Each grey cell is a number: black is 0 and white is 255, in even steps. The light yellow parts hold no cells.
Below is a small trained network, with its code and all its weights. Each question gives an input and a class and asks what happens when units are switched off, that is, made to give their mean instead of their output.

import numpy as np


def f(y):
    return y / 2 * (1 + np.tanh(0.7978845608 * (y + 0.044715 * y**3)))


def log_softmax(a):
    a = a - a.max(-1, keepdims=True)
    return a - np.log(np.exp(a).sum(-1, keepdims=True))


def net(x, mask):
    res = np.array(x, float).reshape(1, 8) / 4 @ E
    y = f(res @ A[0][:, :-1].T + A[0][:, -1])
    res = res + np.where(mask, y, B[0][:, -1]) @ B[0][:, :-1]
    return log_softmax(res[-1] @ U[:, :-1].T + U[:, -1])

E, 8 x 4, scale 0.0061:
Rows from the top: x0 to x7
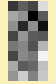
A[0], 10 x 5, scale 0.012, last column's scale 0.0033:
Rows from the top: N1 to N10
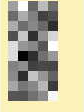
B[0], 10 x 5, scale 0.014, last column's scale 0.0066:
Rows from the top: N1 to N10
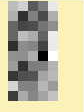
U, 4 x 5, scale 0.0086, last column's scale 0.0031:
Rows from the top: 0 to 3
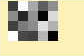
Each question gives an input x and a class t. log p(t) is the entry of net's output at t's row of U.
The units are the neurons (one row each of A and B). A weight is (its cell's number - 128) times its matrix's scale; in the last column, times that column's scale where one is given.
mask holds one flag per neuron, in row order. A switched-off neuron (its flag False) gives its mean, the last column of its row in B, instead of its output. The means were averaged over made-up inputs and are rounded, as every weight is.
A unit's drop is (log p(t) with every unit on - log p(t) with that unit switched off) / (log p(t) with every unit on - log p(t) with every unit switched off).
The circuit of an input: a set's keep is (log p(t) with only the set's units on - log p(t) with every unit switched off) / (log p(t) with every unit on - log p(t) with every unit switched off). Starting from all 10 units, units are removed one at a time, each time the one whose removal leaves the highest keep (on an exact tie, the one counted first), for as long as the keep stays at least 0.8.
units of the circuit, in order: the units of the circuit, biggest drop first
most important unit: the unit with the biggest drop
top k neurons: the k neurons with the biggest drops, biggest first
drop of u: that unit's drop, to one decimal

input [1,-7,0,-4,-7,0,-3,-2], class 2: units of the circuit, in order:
(N6 N8)
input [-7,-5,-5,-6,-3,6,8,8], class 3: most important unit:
N9
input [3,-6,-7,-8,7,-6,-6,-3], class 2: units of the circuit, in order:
(N6 N4)
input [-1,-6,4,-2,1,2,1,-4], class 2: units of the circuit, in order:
(N8 N6 N2)
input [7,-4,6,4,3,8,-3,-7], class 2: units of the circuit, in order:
(N6 N8)
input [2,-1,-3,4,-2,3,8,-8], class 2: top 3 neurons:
(N5 N1 N4)
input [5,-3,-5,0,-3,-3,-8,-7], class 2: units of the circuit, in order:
(N6 N5)
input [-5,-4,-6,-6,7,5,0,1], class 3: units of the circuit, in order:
(N9 N5)
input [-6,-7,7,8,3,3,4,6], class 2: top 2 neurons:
(N6 N4)
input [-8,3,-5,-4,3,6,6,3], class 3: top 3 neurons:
(N9 N6 N10)
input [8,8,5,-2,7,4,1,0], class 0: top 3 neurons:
(N4 N10 N2)
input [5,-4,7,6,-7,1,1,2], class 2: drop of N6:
0.3
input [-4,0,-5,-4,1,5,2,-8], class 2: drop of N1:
0.1
